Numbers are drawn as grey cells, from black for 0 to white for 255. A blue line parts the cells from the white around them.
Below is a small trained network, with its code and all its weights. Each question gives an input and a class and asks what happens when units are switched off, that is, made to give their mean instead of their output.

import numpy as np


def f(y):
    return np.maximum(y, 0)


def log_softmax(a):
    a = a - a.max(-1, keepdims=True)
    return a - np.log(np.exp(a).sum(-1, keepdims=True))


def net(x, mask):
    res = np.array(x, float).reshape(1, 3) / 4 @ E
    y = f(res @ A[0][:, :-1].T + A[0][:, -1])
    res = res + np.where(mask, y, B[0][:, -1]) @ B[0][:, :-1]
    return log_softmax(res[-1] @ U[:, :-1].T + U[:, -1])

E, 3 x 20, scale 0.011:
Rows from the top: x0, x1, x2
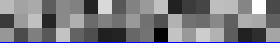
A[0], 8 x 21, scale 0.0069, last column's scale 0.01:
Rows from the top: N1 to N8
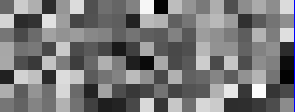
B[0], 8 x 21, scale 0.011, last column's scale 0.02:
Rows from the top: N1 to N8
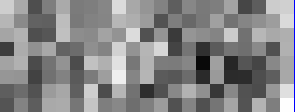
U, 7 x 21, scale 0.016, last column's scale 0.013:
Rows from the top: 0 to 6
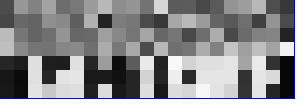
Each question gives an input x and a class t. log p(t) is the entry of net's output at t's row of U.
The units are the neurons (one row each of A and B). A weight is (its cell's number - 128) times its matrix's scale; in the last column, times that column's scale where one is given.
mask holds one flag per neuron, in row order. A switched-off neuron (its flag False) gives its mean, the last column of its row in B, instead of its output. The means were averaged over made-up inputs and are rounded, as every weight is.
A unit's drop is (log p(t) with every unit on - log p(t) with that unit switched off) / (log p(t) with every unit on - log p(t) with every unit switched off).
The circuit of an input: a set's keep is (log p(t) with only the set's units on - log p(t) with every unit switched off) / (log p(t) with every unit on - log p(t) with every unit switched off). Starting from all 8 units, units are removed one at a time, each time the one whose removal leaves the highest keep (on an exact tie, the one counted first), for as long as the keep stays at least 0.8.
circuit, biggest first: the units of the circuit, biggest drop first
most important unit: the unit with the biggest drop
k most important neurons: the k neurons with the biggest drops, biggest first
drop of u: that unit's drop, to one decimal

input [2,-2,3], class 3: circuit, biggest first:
N6; N3
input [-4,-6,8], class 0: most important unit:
N8
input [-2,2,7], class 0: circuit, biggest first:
N8; N4
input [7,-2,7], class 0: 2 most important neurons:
N4; N8
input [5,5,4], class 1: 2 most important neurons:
N7; N2
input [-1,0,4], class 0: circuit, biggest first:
N8; N7
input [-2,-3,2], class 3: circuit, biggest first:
N7; N6
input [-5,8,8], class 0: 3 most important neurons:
N8; N4; N2
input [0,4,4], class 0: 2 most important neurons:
N8; N2
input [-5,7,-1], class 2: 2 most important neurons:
N7; N6
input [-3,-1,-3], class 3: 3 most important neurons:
N7; N8; N4
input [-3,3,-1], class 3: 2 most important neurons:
N7; N5
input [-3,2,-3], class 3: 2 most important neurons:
N7; N8
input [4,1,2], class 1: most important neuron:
N7
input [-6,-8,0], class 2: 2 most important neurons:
N7; N2
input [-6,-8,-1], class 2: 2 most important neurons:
N7; N2
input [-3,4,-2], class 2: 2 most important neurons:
N7; N8
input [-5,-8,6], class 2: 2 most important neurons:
N2; N7
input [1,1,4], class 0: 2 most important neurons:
N4; N8
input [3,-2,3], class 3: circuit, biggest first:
N6
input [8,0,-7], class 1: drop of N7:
0.7
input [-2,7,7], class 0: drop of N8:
0.8
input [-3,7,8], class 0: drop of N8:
0.7
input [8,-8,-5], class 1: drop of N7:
0.9
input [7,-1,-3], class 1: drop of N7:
0.6
